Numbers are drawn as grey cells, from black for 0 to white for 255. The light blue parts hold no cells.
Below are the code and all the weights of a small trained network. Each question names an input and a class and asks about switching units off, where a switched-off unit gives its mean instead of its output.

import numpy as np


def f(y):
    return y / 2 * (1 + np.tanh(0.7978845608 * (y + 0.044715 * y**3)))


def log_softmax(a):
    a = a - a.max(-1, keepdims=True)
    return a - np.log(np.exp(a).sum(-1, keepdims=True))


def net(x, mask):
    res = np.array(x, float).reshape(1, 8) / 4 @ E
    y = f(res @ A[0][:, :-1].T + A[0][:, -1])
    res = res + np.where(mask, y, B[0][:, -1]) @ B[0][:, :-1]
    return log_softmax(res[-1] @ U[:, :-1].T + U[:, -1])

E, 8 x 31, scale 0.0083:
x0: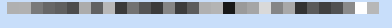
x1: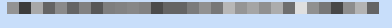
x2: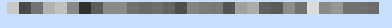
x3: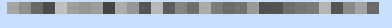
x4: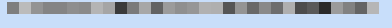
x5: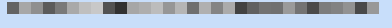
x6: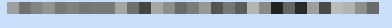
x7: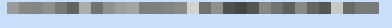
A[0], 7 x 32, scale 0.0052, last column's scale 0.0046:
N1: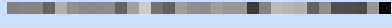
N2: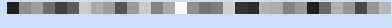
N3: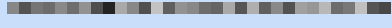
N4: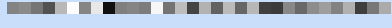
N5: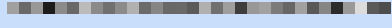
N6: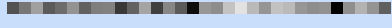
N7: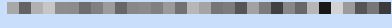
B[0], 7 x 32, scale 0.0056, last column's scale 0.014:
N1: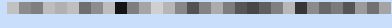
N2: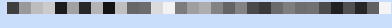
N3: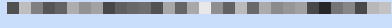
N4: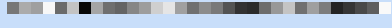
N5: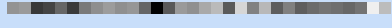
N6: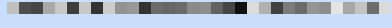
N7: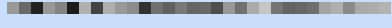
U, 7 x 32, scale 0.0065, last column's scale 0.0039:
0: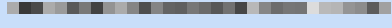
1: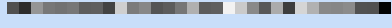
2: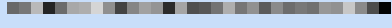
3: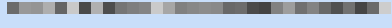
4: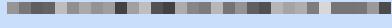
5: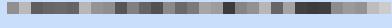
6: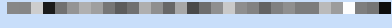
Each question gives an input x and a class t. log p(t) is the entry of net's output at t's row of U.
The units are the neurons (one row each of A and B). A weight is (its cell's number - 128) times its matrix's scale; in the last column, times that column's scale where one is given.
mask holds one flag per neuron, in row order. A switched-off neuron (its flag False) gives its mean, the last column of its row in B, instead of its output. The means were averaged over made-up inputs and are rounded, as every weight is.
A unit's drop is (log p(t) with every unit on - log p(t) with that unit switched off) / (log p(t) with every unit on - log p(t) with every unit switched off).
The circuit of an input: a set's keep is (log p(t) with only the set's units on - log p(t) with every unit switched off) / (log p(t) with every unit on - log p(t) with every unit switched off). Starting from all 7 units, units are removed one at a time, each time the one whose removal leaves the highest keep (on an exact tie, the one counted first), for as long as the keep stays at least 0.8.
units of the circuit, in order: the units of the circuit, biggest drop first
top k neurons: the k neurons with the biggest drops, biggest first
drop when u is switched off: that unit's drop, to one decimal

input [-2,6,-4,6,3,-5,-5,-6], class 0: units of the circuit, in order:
(N6)
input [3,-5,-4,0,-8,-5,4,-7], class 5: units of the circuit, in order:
(N3, N4)
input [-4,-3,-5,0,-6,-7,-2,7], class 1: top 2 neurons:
(N4, N1)
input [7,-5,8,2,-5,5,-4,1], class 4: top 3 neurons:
(N2, N6, N3)
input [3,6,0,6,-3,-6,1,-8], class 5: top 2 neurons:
(N3, N5)
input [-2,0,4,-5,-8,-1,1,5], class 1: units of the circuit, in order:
(N6, N4)
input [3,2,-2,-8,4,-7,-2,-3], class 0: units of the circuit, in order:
(N6, N3)
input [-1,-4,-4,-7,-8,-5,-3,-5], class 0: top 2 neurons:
(N6, N2)
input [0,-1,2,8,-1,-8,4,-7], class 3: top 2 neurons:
(N3, N7)
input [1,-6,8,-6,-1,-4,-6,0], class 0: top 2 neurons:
(N2, N4)
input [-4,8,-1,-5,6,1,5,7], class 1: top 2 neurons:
(N4, N7)
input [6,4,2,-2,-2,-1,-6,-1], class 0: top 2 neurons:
(N6, N3)
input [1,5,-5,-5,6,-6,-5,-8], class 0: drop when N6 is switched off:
0.8
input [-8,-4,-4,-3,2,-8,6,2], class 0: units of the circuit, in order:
(N7)
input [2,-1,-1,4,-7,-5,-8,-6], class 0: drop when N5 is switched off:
-0.1
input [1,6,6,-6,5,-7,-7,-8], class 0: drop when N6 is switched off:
0.3
